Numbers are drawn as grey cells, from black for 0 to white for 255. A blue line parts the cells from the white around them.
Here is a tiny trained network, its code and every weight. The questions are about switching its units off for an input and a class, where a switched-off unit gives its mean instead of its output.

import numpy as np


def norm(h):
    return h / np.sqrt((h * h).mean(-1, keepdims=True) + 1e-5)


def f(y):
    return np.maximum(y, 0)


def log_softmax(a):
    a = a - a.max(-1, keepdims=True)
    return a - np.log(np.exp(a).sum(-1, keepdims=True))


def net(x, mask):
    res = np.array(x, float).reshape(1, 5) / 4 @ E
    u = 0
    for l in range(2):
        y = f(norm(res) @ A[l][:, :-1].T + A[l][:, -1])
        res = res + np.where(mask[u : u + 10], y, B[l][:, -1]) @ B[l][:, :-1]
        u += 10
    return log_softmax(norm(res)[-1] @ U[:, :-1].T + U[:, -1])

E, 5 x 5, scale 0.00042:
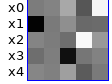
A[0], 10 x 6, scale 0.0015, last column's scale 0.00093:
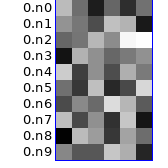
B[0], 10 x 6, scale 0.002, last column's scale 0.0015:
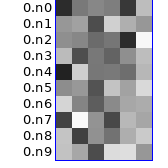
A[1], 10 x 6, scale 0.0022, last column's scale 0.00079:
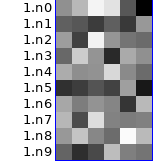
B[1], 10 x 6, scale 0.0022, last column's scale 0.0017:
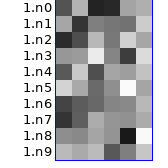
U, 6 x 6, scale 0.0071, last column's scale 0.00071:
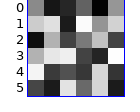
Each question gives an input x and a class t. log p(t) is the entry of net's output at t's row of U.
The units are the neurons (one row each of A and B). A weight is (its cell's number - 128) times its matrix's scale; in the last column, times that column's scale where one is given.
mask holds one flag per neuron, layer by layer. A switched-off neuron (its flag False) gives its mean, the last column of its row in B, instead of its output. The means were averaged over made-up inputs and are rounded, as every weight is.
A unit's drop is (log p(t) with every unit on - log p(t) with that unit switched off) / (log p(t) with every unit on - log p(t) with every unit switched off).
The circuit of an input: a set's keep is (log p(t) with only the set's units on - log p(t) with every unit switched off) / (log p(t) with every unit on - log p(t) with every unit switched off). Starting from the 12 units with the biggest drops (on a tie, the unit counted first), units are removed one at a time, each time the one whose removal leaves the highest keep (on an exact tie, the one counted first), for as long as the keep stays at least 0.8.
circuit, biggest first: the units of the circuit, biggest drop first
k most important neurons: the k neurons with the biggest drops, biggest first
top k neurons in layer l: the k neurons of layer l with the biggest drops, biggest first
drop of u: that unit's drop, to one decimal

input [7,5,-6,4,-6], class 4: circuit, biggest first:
(1.n5 0.n8)
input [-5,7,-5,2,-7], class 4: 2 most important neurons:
(1.n5 0.n2)
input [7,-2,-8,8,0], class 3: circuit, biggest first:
(1.n3 1.n8)
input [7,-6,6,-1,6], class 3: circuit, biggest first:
(1.n8)
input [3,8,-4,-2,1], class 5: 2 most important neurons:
(0.n8 1.n7)
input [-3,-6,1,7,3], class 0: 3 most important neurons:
(0.n0 0.n5 1.n1)
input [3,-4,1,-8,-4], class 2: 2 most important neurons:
(1.n0 0.n2)
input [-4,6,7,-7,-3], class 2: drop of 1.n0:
0.3
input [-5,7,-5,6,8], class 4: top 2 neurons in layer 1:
(1.n5 1.n8)
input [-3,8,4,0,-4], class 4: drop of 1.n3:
0.2
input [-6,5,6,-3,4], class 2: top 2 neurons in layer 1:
(1.n0 1.n8)
